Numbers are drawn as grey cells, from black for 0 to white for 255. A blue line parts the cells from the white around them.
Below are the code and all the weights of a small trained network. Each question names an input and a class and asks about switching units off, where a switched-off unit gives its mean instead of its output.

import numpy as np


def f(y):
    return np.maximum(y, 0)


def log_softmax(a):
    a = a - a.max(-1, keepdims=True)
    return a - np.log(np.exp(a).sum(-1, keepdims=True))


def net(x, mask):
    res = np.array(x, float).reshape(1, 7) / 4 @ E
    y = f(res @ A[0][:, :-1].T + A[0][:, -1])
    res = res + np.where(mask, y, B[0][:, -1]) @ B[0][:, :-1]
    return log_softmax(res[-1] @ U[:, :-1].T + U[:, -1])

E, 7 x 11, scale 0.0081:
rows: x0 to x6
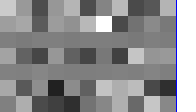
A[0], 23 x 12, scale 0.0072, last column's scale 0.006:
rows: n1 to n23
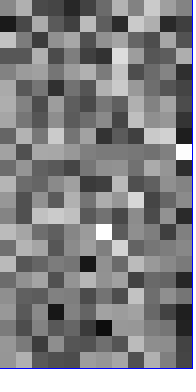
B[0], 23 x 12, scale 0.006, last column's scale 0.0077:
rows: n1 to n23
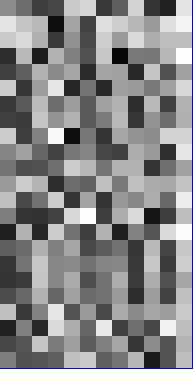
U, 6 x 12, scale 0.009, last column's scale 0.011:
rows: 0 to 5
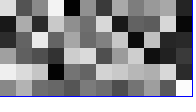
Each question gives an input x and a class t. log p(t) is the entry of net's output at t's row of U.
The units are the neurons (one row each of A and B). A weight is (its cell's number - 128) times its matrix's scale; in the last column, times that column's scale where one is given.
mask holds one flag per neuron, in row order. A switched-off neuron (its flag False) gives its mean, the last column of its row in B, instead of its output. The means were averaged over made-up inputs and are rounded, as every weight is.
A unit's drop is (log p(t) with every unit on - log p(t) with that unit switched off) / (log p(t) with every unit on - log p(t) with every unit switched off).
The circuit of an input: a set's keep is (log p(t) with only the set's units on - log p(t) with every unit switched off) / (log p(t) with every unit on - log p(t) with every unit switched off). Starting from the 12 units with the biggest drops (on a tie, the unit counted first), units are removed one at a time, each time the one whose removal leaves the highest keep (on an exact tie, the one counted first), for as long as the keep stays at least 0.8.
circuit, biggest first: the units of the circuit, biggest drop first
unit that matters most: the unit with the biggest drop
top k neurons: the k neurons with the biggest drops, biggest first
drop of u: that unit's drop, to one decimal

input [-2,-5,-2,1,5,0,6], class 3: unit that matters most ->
n1
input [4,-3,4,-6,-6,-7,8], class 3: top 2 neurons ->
[n1, n23]
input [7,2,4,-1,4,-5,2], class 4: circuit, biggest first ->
[n3, n12]
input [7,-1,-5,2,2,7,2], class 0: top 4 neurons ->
[n6, n2, n13, n20]
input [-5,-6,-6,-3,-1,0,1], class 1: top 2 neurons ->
[n4, n21]
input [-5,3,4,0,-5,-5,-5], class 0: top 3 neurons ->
[n9, n1, n4]
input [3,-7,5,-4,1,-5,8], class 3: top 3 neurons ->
[n1, n15, n23]
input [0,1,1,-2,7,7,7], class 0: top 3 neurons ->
[n6, n20, n14]
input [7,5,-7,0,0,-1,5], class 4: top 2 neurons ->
[n3, n4]
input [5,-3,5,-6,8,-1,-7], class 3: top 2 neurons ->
[n14, n17]
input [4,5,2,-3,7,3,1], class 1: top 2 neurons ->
[n15, n2]
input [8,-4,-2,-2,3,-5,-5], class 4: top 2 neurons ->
[n12, n3]
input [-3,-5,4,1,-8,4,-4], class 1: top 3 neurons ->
[n4, n21, n1]
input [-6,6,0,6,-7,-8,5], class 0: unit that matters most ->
n9
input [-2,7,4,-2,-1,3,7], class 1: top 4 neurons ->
[n15, n14, n10, n13]
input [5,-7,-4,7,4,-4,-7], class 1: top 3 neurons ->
[n21, n4, n1]
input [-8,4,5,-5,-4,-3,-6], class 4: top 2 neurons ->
[n2, n1]
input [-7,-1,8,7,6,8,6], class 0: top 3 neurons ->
[n6, n20, n13]
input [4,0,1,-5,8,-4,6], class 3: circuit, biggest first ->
[n1, n23]
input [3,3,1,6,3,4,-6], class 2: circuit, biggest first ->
[n17, n19]
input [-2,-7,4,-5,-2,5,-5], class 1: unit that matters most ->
n4
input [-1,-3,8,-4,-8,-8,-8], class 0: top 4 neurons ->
[n9, n1, n23, n11]
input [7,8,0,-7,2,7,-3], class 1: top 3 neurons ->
[n15, n9, n2]
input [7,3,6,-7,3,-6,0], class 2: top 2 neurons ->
[n5, n2]
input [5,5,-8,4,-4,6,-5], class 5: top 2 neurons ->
[n9, n15]
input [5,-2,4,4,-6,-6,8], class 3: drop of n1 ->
0.9
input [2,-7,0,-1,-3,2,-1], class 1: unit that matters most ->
n4
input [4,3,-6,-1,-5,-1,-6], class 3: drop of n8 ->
0.0
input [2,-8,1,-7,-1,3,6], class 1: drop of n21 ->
0.3
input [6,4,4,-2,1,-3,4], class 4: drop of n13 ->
0.1
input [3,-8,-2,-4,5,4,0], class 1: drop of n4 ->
0.7
